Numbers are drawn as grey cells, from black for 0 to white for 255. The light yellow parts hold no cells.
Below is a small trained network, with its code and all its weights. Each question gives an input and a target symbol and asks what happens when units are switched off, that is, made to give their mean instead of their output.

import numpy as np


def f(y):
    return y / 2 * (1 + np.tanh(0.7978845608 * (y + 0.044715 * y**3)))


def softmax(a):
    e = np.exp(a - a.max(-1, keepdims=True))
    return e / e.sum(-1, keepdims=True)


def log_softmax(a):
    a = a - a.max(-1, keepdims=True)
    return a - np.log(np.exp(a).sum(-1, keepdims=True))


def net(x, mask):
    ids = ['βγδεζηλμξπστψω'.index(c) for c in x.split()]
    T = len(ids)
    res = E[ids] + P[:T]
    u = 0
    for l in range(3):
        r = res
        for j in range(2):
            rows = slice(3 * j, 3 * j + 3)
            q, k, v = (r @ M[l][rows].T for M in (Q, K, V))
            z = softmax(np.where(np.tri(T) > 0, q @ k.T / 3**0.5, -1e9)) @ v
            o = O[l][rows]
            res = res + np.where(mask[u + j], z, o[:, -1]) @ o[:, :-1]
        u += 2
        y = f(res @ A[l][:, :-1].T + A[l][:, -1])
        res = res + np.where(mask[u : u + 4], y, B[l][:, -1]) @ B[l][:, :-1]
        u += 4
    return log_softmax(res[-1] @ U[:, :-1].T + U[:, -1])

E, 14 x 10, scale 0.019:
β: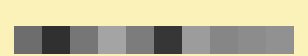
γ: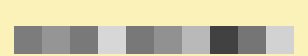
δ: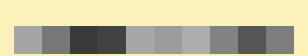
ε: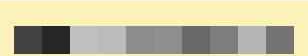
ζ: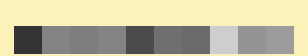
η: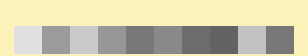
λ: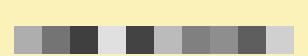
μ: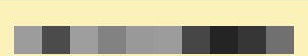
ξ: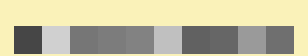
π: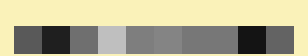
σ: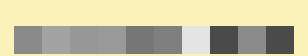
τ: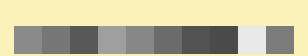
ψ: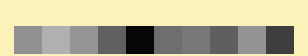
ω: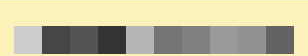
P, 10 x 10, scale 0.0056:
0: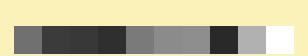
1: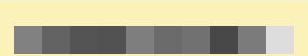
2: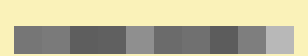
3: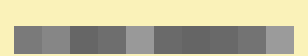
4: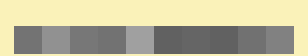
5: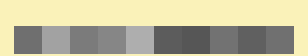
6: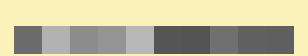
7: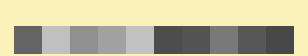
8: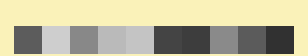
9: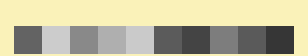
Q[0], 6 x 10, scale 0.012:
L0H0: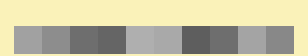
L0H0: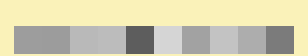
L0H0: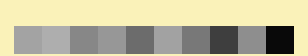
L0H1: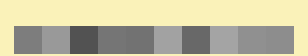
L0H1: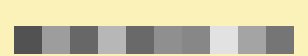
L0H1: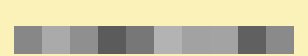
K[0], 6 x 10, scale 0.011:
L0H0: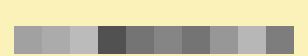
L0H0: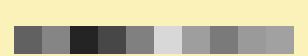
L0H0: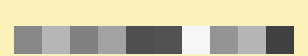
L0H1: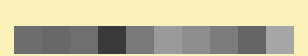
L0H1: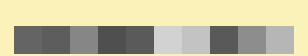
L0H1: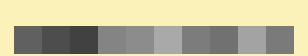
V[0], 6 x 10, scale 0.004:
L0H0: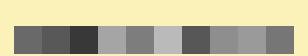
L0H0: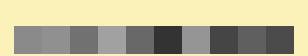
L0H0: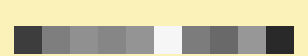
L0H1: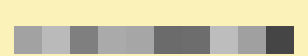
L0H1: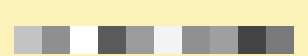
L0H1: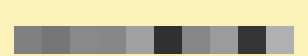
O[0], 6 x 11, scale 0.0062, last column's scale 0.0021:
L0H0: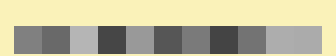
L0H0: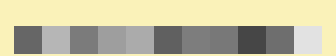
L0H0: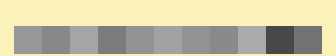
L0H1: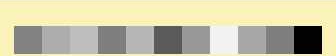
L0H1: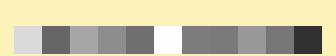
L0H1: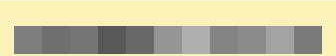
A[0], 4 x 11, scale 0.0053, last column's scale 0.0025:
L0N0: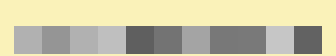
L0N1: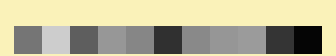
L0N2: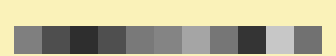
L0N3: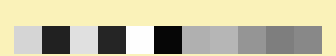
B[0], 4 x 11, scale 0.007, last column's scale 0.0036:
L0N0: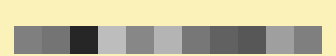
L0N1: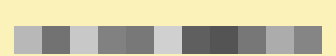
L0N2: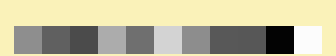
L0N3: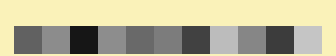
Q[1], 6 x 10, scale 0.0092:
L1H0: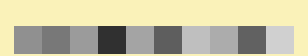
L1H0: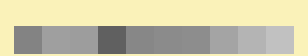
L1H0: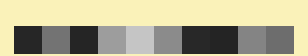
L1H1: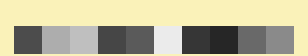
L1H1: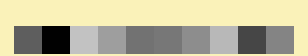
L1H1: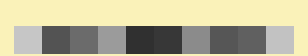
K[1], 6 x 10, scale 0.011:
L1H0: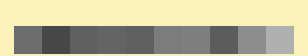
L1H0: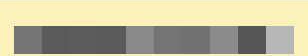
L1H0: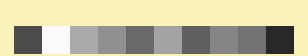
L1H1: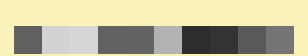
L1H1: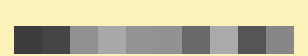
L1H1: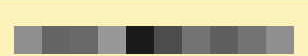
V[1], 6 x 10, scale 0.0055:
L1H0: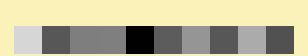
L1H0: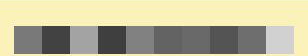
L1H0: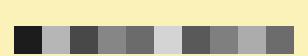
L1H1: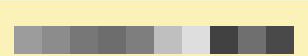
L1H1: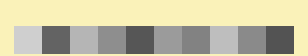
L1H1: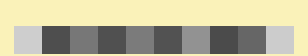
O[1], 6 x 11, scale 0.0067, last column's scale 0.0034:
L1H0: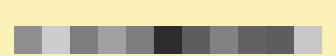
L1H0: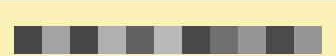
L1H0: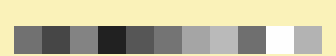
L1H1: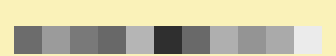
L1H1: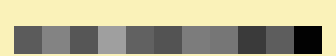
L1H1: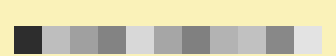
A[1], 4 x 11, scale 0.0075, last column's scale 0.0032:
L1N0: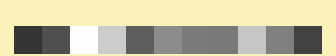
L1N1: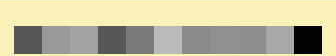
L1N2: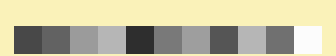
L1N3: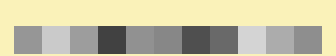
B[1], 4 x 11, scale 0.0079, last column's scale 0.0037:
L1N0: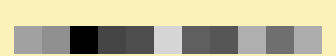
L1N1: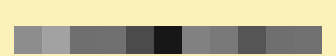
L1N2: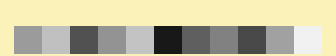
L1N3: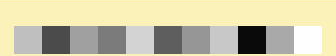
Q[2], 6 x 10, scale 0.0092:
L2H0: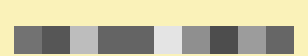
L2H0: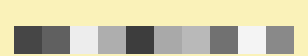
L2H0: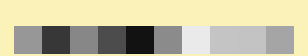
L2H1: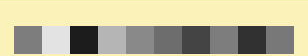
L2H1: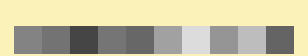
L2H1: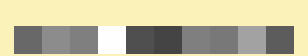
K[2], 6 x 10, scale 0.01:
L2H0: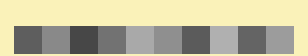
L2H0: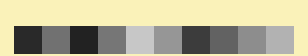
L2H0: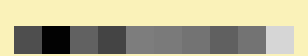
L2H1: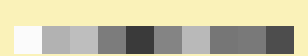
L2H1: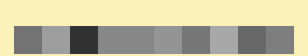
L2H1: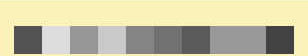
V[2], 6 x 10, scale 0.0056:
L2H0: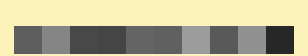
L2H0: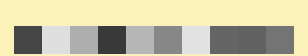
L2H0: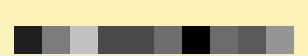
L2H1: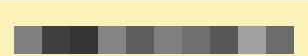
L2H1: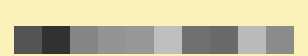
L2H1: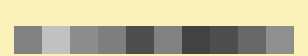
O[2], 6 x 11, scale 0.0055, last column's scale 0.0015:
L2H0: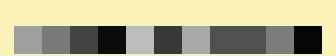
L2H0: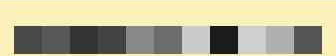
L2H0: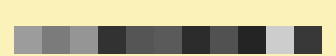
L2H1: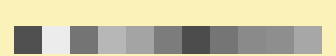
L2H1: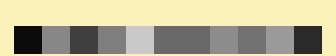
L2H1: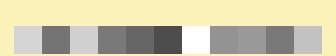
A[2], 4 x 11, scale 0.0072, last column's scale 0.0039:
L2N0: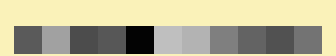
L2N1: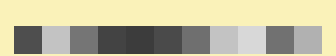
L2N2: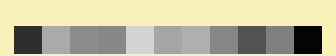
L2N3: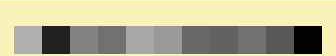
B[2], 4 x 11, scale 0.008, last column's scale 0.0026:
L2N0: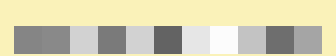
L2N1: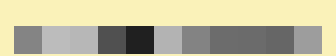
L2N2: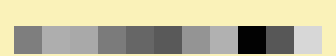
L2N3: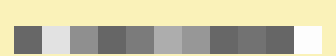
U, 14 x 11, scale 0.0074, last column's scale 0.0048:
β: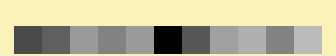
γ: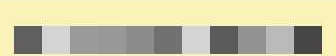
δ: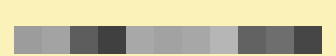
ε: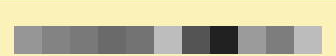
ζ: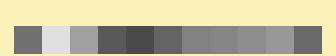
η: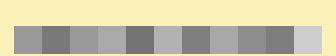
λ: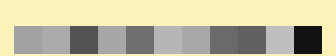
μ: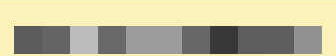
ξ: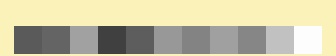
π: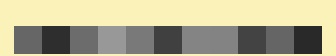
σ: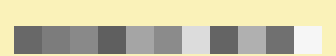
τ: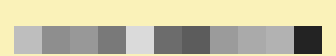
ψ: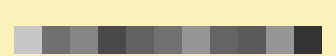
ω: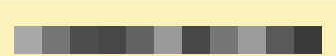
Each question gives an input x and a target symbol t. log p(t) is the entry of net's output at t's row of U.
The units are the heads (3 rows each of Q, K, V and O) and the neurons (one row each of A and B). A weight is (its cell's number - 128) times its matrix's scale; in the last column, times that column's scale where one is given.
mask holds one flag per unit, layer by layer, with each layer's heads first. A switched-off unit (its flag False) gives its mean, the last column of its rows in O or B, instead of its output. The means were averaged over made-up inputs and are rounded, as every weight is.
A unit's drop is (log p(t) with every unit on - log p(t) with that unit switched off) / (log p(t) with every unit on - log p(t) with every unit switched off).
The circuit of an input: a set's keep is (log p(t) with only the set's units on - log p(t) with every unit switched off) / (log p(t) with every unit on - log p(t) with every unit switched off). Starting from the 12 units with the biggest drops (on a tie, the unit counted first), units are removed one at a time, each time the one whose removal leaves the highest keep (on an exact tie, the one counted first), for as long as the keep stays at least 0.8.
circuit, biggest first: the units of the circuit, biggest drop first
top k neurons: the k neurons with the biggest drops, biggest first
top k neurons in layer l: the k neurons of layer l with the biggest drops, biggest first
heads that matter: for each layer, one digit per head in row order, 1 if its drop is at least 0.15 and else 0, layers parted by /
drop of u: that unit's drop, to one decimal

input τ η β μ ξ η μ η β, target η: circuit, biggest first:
L2H0; L0H1; L1N3
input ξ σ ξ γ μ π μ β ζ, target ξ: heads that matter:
00 / 10 / 00
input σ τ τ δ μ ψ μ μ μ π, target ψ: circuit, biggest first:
L2H1; L2H0; L1H0
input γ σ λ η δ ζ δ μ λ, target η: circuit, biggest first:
L2H0; L1N3; L2H1; L0H1
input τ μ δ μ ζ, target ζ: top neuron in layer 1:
L1N1
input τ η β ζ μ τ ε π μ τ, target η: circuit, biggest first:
L2H0; L1N3; L0H1
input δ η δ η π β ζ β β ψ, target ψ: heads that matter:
00 / 01 / 11
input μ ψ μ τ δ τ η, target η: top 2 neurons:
L1N3; L1N2
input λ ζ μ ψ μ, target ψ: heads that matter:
10 / 11 / 11
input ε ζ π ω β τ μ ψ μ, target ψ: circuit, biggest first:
L2H1; L1H0
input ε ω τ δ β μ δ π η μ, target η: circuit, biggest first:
L2H0; L0H1; L1N3
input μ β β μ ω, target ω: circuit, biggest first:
L0N3; L1N3
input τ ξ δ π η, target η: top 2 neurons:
L1N3; L0N0
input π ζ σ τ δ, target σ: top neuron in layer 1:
L1N3
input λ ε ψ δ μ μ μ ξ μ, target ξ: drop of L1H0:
0.9
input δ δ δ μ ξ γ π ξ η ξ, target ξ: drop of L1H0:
0.9
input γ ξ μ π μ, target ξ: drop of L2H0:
0.1
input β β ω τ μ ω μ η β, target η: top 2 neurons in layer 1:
L1N3; L1N0
